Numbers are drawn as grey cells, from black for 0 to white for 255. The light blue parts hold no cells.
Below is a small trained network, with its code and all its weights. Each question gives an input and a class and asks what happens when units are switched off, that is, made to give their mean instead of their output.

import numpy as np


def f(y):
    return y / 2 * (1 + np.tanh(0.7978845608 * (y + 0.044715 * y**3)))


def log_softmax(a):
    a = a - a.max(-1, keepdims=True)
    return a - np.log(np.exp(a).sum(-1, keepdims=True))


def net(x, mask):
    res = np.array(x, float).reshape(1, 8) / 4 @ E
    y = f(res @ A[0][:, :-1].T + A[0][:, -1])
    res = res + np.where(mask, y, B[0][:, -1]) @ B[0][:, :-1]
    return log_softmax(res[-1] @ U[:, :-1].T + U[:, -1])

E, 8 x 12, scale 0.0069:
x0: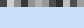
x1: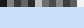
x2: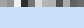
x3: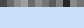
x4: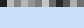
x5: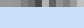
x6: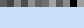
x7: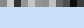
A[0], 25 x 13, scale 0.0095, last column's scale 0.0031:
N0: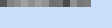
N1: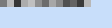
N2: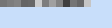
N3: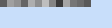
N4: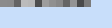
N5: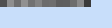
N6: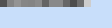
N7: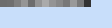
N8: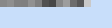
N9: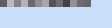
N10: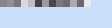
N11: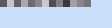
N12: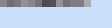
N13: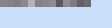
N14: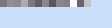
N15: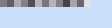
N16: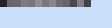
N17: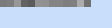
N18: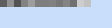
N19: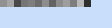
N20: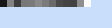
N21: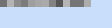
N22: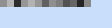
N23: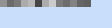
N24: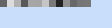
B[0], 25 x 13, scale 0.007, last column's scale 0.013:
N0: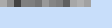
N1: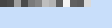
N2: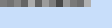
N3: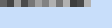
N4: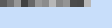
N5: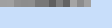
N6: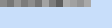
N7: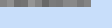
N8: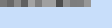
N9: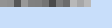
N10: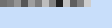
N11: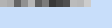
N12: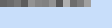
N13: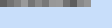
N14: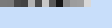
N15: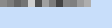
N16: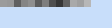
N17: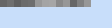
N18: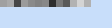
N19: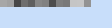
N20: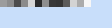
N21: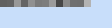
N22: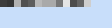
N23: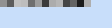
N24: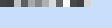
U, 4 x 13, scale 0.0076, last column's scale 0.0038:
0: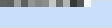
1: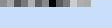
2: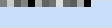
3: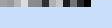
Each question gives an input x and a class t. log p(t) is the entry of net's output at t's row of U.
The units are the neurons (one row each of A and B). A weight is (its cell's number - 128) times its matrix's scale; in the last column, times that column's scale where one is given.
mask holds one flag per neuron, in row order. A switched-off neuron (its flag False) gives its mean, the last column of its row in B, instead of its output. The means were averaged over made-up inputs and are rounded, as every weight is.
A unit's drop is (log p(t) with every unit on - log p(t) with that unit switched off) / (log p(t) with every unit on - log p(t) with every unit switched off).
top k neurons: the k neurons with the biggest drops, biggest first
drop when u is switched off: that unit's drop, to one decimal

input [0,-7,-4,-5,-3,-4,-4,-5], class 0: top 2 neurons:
(N20 N11)
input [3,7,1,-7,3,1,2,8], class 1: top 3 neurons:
(N20 N18 N16)
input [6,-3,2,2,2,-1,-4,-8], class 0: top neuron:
(N20)
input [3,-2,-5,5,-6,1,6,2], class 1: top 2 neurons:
(N24 N3)
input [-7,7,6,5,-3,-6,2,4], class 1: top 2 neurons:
(N20 N24)
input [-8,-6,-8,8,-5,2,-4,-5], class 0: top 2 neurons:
(N4 N20)
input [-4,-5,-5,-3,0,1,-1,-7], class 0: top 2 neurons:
(N20 N11)
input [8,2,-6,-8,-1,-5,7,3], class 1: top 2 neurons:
(N20 N18)
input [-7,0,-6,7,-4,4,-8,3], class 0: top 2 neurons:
(N4 N20)
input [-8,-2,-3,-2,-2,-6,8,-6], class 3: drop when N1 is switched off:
0.2
